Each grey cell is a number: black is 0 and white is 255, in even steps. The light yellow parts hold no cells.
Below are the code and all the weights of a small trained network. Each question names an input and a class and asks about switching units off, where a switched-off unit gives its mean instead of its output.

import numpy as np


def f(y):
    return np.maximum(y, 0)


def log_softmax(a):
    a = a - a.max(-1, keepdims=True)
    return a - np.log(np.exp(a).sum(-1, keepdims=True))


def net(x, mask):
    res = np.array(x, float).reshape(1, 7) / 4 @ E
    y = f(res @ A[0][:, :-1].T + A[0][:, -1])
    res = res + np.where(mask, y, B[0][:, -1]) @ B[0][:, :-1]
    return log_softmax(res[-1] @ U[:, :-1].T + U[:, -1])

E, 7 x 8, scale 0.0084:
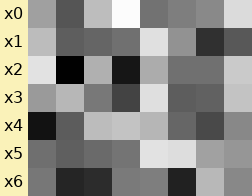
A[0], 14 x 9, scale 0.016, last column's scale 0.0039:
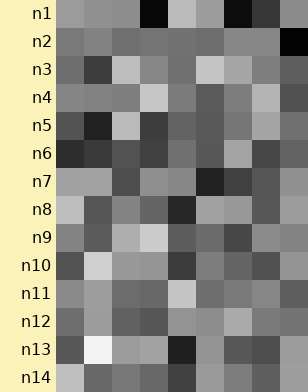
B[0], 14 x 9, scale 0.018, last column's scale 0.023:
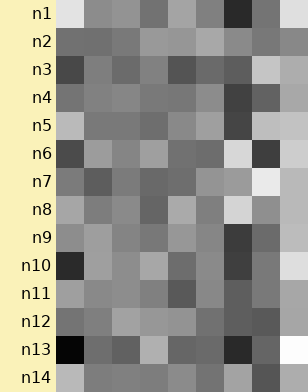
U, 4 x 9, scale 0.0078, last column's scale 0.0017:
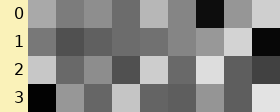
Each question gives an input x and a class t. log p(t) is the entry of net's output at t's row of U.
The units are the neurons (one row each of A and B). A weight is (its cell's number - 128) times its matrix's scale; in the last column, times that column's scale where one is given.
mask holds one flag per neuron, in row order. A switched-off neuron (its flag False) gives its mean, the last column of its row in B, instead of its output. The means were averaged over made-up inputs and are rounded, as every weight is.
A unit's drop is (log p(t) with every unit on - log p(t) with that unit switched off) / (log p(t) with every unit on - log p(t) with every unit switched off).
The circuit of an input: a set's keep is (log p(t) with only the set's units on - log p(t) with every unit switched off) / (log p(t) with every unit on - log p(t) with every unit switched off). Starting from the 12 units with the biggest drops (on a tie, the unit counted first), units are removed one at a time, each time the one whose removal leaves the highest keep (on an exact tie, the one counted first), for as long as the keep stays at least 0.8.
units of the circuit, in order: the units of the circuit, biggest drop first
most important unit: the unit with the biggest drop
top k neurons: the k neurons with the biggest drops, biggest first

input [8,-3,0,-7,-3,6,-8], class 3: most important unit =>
n1
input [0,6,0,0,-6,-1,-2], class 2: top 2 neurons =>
n13, n10
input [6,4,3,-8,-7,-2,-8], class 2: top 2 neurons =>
n8, n14
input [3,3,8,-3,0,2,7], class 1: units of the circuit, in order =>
n1, n13
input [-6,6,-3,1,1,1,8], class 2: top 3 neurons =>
n13, n6, n10
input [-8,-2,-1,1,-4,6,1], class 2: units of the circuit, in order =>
n13, n10
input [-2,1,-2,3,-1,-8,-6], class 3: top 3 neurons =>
n13, n10, n5
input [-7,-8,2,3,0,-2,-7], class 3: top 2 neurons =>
n13, n5
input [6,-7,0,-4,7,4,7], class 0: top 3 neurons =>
n5, n13, n9
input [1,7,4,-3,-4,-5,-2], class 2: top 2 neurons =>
n13, n8
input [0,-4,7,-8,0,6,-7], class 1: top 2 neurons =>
n3, n1
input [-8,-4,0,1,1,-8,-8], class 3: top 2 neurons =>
n13, n10
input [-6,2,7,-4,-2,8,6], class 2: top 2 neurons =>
n6, n13
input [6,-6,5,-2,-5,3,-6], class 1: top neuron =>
n3
